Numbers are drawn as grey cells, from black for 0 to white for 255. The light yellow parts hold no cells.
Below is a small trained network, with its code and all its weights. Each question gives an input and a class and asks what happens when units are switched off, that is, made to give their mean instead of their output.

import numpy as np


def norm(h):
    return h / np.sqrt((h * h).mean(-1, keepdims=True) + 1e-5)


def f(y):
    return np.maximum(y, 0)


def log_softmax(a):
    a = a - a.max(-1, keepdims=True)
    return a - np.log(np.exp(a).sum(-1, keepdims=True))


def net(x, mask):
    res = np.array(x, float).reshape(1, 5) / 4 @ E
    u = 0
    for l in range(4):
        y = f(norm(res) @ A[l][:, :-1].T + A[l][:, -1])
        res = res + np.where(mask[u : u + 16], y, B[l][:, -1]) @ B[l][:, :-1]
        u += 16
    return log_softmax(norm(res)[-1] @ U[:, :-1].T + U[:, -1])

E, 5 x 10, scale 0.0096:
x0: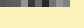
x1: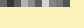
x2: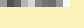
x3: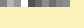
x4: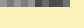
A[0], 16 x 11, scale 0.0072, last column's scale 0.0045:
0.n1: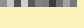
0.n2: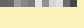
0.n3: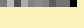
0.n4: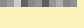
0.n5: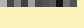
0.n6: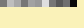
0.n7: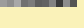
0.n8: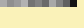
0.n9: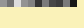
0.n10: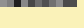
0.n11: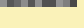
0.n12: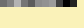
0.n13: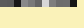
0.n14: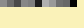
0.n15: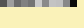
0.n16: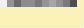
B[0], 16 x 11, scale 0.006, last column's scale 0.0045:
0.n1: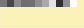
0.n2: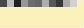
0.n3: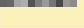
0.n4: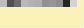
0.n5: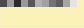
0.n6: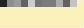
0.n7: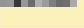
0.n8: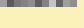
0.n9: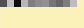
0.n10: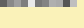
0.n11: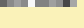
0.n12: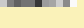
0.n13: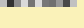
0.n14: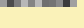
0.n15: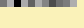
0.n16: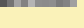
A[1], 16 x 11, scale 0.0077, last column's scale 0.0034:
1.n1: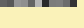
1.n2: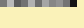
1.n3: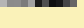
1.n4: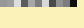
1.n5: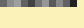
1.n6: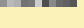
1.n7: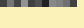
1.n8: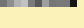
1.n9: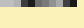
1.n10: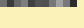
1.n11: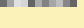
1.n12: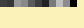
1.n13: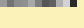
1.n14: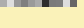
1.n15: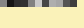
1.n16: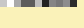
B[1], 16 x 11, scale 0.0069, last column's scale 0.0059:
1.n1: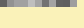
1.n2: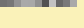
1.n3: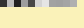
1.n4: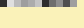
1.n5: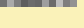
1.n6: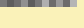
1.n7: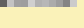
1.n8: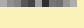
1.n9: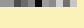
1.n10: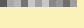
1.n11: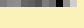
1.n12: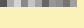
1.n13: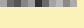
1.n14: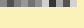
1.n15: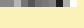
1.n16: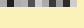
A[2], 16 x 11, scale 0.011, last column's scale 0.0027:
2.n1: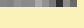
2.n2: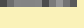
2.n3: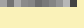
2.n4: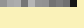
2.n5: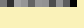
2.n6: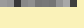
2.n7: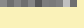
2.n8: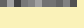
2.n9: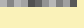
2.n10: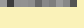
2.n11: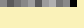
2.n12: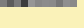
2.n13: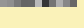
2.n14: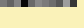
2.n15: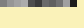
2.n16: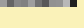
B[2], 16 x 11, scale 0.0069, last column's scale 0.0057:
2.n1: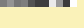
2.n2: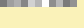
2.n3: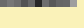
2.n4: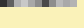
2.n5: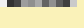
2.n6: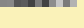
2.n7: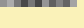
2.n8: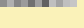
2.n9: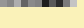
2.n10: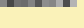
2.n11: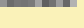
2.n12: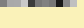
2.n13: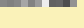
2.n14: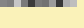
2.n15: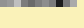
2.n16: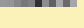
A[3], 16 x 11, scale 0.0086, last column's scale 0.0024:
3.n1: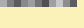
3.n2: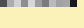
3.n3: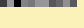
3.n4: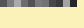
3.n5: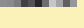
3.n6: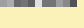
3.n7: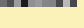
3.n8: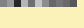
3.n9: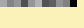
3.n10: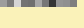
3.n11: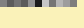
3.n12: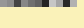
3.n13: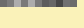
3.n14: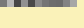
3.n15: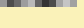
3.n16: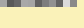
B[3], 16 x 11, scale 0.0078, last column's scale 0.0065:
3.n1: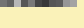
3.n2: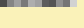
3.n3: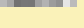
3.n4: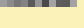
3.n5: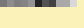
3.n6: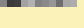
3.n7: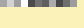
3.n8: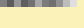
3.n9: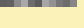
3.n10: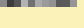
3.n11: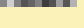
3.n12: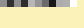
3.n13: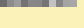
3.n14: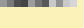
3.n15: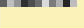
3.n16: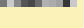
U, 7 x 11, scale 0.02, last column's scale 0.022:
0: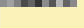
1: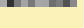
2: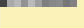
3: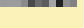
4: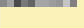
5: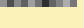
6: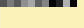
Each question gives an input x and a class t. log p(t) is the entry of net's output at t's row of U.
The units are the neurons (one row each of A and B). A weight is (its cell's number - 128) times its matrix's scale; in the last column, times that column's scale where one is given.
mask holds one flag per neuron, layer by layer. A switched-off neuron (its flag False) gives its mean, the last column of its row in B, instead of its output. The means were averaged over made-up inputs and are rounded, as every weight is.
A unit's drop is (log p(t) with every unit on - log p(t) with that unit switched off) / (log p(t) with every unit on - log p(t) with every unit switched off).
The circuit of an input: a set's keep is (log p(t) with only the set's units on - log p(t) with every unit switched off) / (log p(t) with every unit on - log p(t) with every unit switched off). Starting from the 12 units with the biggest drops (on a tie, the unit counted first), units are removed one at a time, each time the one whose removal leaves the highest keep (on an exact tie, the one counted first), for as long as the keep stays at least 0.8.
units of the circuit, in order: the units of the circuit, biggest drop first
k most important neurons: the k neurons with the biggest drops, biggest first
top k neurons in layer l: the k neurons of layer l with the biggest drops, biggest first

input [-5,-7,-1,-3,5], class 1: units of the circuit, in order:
(1.n16)
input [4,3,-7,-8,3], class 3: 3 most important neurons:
(1.n15; 2.n14; 0.n5)
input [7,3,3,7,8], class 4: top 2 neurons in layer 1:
(1.n3; 1.n15)
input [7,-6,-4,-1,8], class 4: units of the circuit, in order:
(1.n3; 3.n3)
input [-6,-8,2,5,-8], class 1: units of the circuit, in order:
(1.n16; 1.n14)
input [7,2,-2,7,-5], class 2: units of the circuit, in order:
(1.n7; 0.n10)
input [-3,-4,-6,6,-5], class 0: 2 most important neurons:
(1.n9; 1.n15)
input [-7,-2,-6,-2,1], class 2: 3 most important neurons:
(1.n4; 0.n6; 2.n4)
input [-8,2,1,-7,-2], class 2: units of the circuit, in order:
(1.n4; 2.n4)
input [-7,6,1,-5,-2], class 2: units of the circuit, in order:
(1.n4; 0.n6; 2.n4)
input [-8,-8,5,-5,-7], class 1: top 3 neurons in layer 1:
(1.n14; 1.n16; 1.n7)
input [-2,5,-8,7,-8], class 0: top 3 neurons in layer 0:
(0.n12; 0.n5; 0.n9)
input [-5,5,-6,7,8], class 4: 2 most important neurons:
(1.n3; 0.n9)
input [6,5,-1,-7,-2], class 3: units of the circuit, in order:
(1.n15)
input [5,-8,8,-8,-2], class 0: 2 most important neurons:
(1.n13; 2.n16)
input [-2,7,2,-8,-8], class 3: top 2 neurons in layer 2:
(2.n14; 2.n12)
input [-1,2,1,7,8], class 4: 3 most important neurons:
(1.n3; 0.n9; 1.n15)
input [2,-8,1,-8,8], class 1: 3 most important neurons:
(1.n16; 1.n14; 0.n1)
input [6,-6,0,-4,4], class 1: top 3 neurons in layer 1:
(1.n16; 1.n14; 1.n6)
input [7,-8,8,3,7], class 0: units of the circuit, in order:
(3.n15)
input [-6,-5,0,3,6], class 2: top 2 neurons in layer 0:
(0.n6; 0.n16)
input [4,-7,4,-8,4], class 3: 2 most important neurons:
(1.n15; 2.n14)
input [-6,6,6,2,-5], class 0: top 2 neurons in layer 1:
(1.n16; 1.n7)
